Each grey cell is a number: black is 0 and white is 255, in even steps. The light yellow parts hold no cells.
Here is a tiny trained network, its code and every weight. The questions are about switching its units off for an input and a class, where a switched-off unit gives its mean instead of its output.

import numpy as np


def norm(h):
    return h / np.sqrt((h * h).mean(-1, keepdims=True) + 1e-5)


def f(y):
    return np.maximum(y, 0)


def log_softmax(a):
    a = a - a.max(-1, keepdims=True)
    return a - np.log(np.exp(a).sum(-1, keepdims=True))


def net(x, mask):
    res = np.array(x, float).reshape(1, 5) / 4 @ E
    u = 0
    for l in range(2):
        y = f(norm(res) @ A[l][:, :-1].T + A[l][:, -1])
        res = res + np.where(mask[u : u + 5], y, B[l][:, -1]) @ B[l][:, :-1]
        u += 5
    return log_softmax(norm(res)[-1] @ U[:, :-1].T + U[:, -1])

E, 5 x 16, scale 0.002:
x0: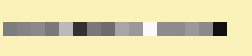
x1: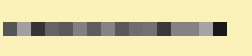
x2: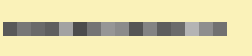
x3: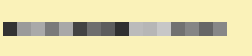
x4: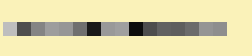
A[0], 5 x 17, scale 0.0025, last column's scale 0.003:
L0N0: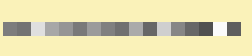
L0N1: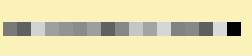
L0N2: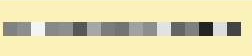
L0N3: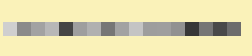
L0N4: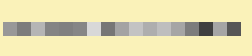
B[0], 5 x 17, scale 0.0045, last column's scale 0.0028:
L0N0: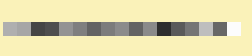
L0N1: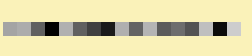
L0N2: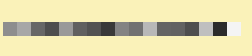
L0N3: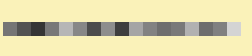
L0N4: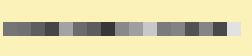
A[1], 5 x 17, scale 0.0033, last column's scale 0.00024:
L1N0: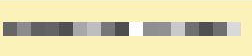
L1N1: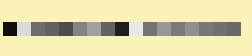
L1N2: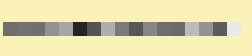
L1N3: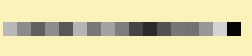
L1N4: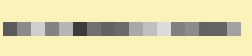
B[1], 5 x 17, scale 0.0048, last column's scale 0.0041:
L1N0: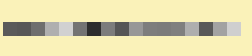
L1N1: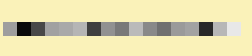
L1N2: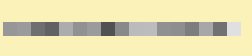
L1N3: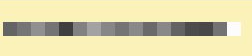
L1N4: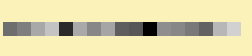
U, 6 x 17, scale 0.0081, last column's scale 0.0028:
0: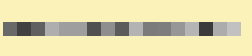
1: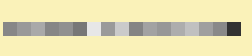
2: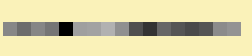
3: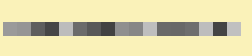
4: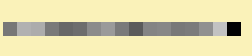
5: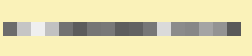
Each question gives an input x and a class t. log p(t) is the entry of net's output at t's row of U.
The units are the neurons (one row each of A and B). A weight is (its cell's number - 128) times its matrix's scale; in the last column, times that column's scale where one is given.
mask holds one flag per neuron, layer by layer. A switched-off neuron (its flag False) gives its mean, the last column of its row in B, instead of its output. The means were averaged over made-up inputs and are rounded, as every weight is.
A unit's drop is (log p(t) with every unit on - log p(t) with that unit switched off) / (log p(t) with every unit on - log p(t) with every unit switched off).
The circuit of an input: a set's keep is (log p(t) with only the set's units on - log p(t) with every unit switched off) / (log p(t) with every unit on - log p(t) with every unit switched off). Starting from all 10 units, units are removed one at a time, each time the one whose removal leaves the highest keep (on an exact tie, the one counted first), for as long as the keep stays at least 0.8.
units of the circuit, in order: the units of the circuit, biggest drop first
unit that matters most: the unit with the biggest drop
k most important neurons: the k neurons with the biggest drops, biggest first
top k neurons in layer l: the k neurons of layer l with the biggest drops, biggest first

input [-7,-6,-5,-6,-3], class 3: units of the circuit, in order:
(L1N4 L0N0)
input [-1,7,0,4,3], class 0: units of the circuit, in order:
(L0N1 L0N2)
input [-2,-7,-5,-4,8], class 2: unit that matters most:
L1N3
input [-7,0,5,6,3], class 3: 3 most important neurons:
(L1N4 L1N2 L0N0)
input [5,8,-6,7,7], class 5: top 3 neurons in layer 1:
(L1N4 L1N1 L1N0)
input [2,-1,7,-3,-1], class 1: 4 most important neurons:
(L0N2 L0N1 L0N0 L0N4)
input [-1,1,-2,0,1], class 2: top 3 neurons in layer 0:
(L0N4 L0N2 L0N1)
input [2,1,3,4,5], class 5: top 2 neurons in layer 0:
(L0N0 L0N1)
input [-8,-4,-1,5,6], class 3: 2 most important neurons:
(L0N2 L0N0)
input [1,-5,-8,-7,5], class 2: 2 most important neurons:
(L1N3 L1N1)
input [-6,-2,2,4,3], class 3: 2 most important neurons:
(L0N2 L1N4)
